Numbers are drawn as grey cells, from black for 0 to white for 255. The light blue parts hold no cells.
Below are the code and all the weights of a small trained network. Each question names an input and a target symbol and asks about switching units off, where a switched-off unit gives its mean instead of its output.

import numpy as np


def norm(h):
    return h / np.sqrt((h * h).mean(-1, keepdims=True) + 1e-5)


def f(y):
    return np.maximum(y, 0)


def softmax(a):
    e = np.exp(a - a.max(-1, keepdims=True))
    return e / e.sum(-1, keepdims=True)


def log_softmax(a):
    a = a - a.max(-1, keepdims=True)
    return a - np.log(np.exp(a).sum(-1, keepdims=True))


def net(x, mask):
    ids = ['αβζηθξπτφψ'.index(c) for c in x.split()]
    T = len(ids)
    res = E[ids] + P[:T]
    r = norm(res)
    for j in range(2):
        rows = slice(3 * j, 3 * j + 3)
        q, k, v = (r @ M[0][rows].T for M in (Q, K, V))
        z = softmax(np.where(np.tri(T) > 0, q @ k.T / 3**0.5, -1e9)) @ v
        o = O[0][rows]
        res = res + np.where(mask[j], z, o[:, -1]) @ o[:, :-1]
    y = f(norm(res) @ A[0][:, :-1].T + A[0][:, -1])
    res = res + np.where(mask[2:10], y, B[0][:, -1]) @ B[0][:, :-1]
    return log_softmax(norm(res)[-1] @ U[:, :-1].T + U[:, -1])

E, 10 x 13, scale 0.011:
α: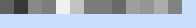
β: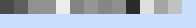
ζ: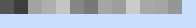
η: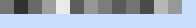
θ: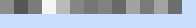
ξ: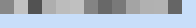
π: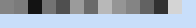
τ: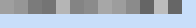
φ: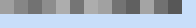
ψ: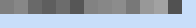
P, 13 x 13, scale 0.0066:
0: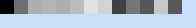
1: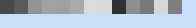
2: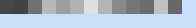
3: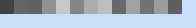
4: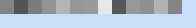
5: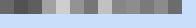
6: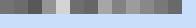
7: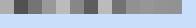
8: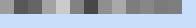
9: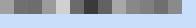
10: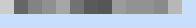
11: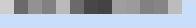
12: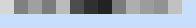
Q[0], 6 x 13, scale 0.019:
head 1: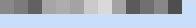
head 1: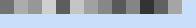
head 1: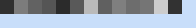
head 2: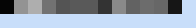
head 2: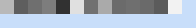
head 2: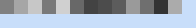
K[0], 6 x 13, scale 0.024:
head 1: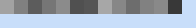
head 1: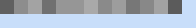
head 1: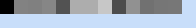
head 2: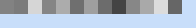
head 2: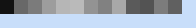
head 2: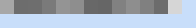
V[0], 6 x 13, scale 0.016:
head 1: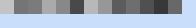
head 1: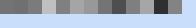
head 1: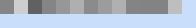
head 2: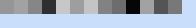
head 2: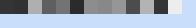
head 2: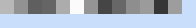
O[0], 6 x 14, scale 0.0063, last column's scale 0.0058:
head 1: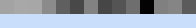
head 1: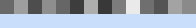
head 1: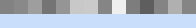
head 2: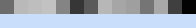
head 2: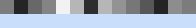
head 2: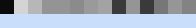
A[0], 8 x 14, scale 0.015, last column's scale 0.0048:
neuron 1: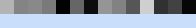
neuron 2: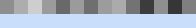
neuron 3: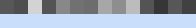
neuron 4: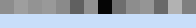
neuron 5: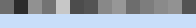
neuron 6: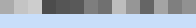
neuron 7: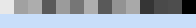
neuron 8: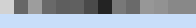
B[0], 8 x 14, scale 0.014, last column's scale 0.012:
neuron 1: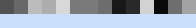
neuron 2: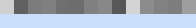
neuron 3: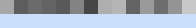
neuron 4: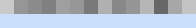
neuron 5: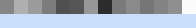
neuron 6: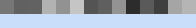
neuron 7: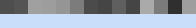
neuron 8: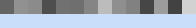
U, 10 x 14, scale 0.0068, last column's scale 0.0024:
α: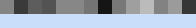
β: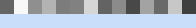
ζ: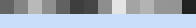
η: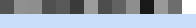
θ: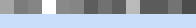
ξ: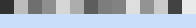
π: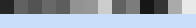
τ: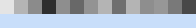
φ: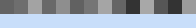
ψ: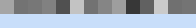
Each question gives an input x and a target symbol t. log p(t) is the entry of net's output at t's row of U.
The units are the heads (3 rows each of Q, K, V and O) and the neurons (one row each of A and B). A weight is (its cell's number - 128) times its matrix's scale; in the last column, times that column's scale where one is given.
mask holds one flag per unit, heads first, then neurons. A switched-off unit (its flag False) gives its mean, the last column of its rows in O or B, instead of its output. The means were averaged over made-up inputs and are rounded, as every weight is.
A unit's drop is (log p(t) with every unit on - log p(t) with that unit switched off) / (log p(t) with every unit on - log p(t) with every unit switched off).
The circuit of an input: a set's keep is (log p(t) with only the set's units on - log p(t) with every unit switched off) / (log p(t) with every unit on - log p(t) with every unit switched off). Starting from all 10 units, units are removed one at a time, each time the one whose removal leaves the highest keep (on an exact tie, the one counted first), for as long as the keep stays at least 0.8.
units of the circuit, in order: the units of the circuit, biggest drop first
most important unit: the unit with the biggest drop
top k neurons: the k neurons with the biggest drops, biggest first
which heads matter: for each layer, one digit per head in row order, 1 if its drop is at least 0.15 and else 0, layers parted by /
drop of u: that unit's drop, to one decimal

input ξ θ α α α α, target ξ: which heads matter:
01
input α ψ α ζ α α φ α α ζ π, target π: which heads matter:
01
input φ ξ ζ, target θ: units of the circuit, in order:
head 2; neuron 6; neuron 2
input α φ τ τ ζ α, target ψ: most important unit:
head 1
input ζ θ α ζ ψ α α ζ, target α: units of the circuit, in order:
head 2; neuron 5
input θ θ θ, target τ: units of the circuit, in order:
neuron 4; head 2; neuron 8
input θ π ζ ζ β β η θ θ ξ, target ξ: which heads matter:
00
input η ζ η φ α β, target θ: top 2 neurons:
neuron 6; neuron 2
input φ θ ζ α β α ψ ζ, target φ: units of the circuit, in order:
neuron 1; head 2; neuron 8
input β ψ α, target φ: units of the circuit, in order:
head 2; neuron 1; head 1; neuron 8
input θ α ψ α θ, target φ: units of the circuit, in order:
head 2; neuron 1; neuron 8
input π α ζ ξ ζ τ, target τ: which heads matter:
10
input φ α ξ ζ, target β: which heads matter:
01
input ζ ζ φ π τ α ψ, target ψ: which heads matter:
11
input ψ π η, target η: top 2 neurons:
neuron 5; neuron 4
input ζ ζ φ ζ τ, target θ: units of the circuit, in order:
head 2; neuron 2; neuron 6
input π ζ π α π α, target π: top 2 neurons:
neuron 4; neuron 3
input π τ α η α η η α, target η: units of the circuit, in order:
neuron 5; head 1
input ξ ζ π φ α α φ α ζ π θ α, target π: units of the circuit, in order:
head 2
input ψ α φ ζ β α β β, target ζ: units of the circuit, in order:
head 2; neuron 5; neuron 3
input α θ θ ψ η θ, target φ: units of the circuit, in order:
neuron 1; head 2; neuron 8
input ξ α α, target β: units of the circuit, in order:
head 2; neuron 6
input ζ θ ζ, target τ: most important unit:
neuron 4
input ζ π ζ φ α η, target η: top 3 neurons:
neuron 5; neuron 6; neuron 1
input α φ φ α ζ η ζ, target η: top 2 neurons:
neuron 8; neuron 5
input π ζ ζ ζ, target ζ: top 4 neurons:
neuron 3; neuron 5; neuron 6; neuron 1
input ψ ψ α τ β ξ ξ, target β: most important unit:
head 2
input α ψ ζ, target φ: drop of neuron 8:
0.2
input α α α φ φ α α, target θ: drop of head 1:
0.0
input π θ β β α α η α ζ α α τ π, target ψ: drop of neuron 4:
0.2
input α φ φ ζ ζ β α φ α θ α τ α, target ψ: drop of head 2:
0.3
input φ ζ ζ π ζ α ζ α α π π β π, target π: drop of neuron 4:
0.3
